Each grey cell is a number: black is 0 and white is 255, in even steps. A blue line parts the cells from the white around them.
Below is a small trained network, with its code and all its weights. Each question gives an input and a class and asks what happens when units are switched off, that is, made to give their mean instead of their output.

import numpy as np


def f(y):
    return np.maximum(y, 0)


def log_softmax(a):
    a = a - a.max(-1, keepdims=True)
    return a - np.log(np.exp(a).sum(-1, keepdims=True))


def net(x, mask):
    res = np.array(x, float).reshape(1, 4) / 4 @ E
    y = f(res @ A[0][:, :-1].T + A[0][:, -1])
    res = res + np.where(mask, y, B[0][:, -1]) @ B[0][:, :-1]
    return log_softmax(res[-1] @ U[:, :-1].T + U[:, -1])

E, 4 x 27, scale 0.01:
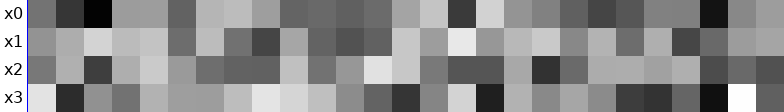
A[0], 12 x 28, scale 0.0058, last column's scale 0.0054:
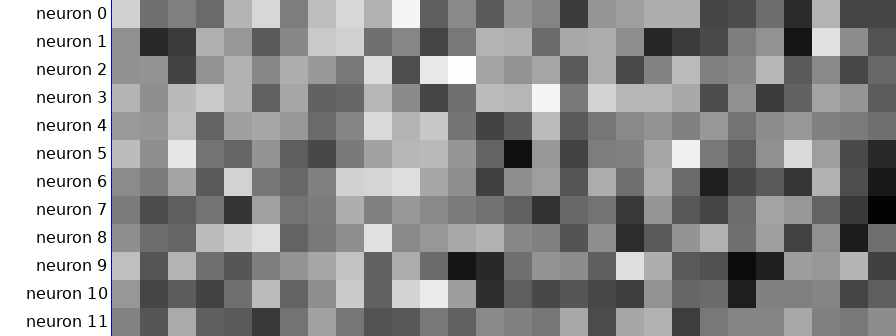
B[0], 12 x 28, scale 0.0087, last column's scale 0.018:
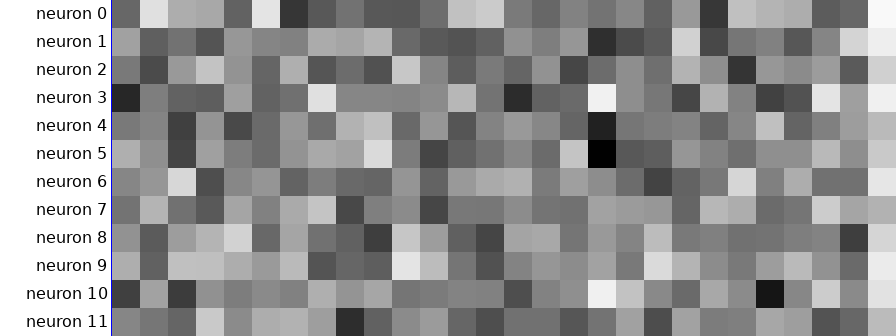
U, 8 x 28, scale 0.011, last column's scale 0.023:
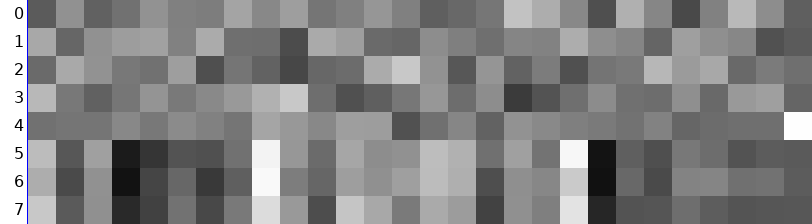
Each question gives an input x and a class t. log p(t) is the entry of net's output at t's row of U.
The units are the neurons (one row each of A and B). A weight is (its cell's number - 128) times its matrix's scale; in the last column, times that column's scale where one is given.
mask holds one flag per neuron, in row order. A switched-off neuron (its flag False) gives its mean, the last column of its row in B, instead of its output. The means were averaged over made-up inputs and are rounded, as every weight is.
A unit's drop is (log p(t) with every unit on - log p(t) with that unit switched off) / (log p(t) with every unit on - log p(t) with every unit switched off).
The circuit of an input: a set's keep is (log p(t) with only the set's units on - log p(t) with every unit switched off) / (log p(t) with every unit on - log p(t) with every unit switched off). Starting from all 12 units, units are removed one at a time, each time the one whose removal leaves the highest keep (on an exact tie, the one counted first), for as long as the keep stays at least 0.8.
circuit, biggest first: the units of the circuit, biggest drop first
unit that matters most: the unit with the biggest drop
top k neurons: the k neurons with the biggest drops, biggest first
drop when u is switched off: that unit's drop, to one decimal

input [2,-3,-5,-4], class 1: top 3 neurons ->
[neuron 0; neuron 3; neuron 6]
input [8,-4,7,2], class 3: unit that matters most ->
neuron 1
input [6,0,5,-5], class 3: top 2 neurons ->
[neuron 0; neuron 9]
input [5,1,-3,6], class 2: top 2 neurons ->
[neuron 0; neuron 6]
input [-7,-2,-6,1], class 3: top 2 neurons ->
[neuron 5; neuron 4]
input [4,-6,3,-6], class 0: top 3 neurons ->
[neuron 0; neuron 6; neuron 7]
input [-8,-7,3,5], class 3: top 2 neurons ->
[neuron 5; neuron 4]
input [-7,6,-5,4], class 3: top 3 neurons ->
[neuron 5; neuron 4; neuron 10]
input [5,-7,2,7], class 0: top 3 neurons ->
[neuron 10; neuron 7; neuron 8]
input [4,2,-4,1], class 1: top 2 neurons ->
[neuron 9; neuron 5]
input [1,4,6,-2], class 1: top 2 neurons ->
[neuron 10; neuron 2]
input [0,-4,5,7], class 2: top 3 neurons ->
[neuron 0; neuron 6; neuron 9]
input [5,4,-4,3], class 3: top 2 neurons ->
[neuron 1; neuron 10]
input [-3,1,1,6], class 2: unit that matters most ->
neuron 0
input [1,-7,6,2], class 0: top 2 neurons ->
[neuron 10; neuron 9]
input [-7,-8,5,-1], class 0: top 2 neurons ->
[neuron 10; neuron 1]
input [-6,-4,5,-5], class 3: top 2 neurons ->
[neuron 0; neuron 5]
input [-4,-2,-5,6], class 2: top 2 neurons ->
[neuron 0; neuron 6]
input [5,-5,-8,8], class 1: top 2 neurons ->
[neuron 9; neuron 11]
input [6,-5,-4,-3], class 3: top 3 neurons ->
[neuron 3; neuron 1; neuron 0]
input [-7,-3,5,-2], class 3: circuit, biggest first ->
[neuron 5]
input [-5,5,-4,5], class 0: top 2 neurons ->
[neuron 3; neuron 1]
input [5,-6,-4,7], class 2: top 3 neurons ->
[neuron 0; neuron 6; neuron 3]
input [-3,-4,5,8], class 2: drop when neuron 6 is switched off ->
0.4
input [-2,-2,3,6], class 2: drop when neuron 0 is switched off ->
0.8
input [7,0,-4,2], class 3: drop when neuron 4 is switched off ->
0.0
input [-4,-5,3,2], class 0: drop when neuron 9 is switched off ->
0.1
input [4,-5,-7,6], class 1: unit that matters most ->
neuron 9
